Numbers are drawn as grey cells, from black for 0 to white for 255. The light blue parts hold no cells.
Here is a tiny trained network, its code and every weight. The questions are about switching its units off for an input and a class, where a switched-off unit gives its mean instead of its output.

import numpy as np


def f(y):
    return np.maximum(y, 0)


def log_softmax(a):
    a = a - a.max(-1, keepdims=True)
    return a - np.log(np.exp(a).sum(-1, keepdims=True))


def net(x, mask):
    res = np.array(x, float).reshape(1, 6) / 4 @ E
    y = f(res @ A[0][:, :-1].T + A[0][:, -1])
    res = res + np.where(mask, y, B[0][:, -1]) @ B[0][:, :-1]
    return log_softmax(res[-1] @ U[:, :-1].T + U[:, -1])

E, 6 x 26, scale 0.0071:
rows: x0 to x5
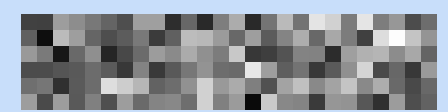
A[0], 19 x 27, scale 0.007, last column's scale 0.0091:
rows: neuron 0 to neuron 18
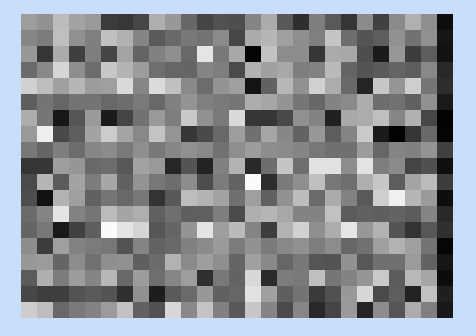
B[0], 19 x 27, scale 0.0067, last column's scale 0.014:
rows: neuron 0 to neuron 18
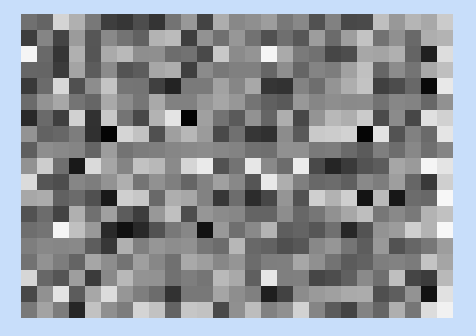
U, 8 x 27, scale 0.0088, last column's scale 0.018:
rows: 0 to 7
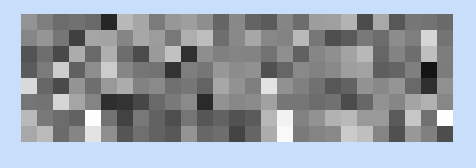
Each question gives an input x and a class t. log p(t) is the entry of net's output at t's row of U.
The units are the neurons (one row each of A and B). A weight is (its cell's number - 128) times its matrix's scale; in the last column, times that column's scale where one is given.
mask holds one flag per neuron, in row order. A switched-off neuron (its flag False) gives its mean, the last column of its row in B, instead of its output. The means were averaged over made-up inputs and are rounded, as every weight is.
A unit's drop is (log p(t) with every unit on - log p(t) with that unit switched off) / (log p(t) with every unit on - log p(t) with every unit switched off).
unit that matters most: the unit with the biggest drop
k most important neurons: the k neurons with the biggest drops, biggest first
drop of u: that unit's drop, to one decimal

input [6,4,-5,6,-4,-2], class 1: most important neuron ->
(neuron 9)
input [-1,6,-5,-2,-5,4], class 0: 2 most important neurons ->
(neuron 11; neuron 13)
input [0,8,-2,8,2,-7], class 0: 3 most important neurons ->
(neuron 11; neuron 4; neuron 14)
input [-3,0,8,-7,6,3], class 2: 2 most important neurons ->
(neuron 6; neuron 17)
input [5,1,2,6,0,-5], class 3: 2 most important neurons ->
(neuron 17; neuron 18)
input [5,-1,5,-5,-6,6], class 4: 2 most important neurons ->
(neuron 2; neuron 13)
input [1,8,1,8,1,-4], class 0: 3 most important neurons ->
(neuron 11; neuron 4; neuron 14)
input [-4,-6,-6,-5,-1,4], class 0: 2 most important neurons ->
(neuron 7; neuron 6)
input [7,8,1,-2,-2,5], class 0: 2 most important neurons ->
(neuron 11; neuron 18)
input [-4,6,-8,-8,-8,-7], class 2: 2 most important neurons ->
(neuron 1; neuron 12)
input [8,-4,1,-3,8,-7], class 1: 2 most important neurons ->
(neuron 9; neuron 0)
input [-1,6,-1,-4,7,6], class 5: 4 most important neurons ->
(neuron 13; neuron 7; neuron 10; neuron 16)
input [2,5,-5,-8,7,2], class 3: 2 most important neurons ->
(neuron 4; neuron 0)
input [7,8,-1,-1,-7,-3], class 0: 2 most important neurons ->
(neuron 11; neuron 13)
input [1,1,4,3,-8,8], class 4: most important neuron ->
(neuron 2)
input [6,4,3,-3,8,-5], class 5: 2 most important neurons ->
(neuron 13; neuron 18)
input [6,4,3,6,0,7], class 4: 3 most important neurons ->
(neuron 2; neuron 18; neuron 4)
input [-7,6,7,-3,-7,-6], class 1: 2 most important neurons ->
(neuron 18; neuron 13)
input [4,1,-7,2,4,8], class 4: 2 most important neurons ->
(neuron 2; neuron 6)
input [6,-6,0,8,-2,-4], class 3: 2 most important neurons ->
(neuron 17; neuron 11)
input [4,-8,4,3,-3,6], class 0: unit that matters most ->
neuron 7
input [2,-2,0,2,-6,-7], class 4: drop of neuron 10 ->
0.6
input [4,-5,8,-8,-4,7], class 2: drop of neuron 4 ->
-0.1
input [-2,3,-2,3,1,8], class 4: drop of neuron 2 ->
0.7
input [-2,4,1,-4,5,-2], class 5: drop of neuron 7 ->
0.4
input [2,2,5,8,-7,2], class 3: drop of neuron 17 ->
1.6
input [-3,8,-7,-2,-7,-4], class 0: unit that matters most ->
neuron 11
